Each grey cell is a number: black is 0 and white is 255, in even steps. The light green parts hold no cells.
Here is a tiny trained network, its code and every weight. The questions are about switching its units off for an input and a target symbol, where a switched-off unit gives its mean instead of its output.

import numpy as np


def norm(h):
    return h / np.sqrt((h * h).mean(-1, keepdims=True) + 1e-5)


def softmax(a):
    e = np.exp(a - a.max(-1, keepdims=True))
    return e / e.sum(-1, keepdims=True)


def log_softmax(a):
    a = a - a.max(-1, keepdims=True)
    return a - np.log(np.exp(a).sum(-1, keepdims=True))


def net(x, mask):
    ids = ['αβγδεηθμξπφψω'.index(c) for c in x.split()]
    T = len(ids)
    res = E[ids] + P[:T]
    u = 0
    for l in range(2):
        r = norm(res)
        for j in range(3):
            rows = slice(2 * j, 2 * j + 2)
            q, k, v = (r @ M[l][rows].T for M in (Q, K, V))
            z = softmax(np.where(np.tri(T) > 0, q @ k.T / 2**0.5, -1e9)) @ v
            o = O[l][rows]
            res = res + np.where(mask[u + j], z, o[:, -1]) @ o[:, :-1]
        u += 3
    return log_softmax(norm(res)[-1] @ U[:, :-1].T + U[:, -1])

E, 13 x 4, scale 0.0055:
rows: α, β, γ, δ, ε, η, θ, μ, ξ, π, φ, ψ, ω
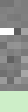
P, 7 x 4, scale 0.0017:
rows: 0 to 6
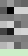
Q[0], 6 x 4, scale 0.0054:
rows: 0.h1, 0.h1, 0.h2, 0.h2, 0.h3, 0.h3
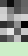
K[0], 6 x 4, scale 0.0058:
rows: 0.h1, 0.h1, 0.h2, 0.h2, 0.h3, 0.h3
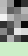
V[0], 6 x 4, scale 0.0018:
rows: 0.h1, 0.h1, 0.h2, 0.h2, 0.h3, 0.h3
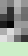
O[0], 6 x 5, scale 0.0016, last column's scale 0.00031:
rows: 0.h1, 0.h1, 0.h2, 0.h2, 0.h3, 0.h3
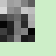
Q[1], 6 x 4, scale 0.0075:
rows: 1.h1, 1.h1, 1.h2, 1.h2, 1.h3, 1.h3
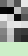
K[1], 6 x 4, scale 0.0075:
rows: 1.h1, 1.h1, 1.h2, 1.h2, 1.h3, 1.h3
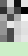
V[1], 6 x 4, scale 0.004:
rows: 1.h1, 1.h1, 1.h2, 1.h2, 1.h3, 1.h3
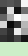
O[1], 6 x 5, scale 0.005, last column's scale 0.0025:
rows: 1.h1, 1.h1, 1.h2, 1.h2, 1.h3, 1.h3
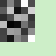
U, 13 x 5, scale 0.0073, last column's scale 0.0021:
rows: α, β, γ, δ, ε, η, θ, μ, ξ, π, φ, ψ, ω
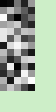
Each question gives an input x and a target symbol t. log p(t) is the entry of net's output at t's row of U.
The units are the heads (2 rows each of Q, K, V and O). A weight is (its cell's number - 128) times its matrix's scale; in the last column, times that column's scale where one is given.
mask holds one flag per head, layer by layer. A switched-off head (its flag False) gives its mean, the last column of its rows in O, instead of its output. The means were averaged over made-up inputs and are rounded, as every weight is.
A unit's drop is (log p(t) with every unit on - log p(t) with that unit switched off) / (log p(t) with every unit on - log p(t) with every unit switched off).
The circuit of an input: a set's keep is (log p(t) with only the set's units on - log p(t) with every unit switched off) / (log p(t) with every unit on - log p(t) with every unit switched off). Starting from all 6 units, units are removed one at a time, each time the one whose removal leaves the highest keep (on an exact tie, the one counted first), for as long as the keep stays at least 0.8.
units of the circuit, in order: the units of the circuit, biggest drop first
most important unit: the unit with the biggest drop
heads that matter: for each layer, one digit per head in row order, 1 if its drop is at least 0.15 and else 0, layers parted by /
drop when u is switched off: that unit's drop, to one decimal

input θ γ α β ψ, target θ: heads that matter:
000 / 010
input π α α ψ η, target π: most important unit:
1.h1
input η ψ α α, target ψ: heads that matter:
000 / 110
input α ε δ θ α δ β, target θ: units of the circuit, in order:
[1.h2 0.h2]
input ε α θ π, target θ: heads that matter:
000 / 010
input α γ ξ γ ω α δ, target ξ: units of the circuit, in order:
[1.h2 1.h1]
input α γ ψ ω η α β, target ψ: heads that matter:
000 / 110
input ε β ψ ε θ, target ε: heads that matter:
000 / 001
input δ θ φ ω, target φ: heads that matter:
001 / 110
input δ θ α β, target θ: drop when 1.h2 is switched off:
0.5
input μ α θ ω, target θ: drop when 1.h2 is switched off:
0.6
